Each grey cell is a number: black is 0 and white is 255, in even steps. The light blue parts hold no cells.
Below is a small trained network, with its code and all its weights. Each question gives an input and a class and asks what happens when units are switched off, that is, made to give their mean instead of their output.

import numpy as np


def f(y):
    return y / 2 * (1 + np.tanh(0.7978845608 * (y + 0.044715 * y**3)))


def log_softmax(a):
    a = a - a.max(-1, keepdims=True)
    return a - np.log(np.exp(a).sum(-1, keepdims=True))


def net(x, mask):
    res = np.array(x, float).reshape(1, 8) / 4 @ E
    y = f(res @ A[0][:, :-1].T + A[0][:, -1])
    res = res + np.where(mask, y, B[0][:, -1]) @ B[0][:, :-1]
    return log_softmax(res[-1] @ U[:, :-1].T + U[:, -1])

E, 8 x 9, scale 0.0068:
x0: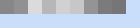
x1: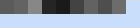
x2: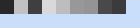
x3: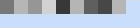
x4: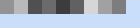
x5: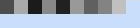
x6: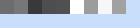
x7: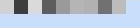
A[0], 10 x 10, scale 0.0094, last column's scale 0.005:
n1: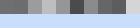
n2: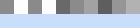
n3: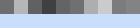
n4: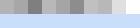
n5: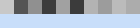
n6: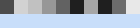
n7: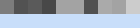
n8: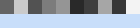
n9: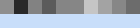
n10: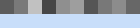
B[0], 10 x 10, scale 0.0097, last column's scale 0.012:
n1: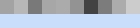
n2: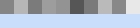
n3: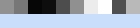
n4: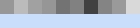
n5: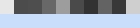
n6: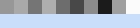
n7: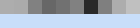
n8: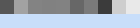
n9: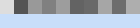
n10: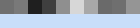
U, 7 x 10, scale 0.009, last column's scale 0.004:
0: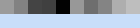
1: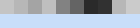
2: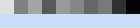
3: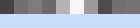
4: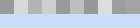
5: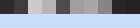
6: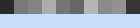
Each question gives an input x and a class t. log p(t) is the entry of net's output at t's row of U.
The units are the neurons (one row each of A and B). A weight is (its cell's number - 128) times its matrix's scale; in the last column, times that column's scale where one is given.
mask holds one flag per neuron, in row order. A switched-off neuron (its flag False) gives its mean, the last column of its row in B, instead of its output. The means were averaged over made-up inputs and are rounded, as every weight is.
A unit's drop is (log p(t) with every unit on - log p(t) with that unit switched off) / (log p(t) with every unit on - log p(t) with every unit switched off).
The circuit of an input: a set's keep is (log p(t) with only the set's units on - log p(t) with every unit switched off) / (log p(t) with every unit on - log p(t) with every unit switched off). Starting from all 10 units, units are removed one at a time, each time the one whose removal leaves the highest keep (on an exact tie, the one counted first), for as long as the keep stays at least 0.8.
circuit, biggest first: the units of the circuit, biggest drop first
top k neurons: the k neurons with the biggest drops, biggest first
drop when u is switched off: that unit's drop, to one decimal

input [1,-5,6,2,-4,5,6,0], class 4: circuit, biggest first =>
[n6]
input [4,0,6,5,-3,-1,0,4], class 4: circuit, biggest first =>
[n5, n8]
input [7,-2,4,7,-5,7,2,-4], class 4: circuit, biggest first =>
[n2, n5]
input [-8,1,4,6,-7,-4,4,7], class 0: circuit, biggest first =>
[n6, n1]
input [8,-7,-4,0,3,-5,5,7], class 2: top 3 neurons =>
[n5, n6, n8]
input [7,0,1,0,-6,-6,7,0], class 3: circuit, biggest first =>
[n10, n2]
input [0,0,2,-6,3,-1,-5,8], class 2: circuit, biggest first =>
[n8, n5]
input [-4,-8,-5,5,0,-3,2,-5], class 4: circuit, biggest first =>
[n6, n5]
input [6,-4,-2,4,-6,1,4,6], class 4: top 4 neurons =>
[n6, n5, n8, n10]
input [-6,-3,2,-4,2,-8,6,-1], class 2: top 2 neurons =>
[n9, n5]
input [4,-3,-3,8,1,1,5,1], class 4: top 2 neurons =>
[n6, n5]
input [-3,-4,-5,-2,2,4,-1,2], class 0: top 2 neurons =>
[n3, n1]
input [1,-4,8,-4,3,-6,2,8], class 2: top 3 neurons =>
[n6, n8, n9]
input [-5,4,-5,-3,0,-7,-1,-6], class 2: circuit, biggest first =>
[n5]
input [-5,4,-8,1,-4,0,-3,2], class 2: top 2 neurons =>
[n5, n8]
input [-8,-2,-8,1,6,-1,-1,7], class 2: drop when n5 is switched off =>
0.3
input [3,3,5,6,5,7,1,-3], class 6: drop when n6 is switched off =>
-0.1
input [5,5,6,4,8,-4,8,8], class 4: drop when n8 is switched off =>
0.0
